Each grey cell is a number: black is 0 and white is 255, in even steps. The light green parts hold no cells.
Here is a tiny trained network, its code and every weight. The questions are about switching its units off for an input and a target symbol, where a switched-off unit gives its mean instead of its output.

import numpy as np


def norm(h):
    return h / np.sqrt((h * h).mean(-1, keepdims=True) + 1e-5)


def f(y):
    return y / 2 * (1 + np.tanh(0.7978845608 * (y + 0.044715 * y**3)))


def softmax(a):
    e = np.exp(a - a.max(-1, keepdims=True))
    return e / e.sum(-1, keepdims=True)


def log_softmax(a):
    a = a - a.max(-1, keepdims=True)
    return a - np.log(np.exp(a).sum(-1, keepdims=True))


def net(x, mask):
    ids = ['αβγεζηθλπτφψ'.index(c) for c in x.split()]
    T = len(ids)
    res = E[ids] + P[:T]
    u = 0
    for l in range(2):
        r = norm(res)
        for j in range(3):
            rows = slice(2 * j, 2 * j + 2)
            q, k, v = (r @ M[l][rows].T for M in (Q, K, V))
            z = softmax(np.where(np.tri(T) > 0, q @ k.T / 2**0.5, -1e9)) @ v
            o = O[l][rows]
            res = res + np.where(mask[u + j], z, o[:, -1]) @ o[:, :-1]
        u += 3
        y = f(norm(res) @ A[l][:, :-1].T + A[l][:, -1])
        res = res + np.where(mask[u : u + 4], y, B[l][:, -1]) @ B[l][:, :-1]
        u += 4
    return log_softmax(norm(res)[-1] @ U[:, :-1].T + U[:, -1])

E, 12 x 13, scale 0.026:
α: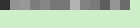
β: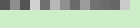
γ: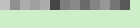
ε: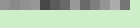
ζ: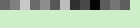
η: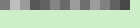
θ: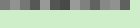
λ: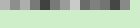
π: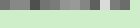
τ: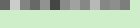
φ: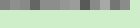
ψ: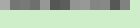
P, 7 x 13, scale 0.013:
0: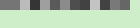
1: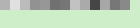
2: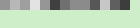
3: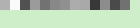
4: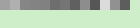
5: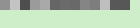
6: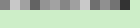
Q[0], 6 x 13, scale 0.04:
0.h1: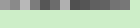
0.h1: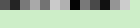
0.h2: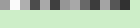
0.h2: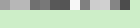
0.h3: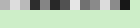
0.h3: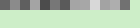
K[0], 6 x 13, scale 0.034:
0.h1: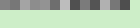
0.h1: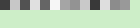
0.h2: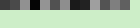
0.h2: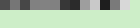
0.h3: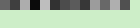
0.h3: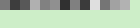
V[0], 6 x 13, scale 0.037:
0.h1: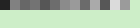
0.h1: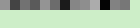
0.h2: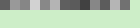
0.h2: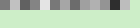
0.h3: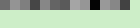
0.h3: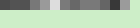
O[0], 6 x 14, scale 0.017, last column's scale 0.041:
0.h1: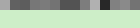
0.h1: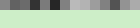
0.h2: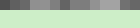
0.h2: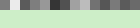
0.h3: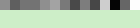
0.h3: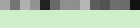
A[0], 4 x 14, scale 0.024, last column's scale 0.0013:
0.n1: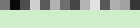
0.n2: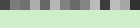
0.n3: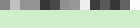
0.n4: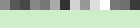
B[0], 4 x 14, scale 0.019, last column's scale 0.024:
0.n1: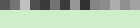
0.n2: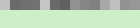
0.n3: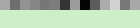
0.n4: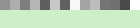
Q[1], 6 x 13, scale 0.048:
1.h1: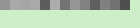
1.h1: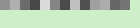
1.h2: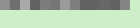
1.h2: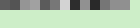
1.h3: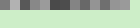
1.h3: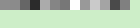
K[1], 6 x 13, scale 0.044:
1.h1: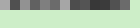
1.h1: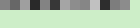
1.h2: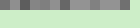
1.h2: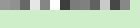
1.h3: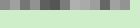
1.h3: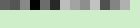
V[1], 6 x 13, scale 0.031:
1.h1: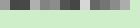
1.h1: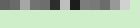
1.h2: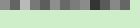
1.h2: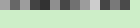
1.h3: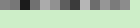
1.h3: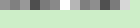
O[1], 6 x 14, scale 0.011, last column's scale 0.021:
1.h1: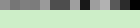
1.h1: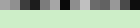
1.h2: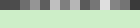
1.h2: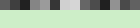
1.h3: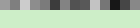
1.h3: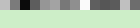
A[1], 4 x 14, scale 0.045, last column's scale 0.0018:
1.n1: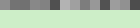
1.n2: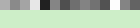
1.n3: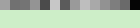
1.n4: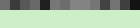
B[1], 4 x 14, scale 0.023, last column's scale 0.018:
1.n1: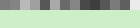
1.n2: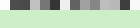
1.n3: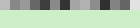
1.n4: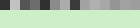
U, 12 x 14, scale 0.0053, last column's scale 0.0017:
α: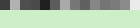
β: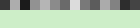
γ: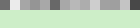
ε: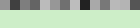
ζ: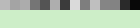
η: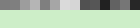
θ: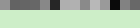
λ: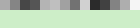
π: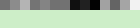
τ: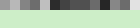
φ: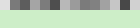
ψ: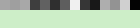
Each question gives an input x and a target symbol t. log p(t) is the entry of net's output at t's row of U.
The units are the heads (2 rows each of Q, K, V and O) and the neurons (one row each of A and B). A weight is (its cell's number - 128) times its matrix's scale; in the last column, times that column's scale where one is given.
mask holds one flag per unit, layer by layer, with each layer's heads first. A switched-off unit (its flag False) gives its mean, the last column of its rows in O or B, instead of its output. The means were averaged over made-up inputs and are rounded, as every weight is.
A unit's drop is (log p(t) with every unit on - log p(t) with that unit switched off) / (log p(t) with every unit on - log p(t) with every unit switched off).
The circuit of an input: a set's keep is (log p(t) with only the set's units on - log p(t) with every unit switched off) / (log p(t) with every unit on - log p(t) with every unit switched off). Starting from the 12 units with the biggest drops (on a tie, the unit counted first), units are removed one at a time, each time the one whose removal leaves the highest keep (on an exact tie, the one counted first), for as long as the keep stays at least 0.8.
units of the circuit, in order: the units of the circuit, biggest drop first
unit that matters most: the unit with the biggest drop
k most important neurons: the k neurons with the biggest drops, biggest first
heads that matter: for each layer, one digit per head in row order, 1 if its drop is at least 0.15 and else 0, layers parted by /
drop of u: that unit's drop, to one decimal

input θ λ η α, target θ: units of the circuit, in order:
[0.h1]
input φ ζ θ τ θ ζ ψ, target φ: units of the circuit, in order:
[0.h3 1.n2]
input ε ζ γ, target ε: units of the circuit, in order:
[0.h3 0.h2]
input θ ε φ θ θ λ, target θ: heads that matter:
101 / 000
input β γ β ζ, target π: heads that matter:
100 / 000
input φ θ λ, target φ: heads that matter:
001 / 000
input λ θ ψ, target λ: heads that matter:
011 / 001
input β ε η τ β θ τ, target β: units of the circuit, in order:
[0.h3 0.h2 1.h2]
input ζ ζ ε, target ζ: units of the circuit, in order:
[0.n4 1.n3]
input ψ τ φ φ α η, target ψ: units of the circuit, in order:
[0.h1 0.n3 0.h2]
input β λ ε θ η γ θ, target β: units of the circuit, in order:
[0.h2 0.h3 1.h2]
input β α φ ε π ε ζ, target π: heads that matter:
101 / 000
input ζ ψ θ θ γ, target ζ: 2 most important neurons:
[0.n4 1.n3]
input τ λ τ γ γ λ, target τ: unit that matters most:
0.h2
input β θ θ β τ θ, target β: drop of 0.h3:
0.7
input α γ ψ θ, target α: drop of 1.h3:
0.0
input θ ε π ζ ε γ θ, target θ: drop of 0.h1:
0.7
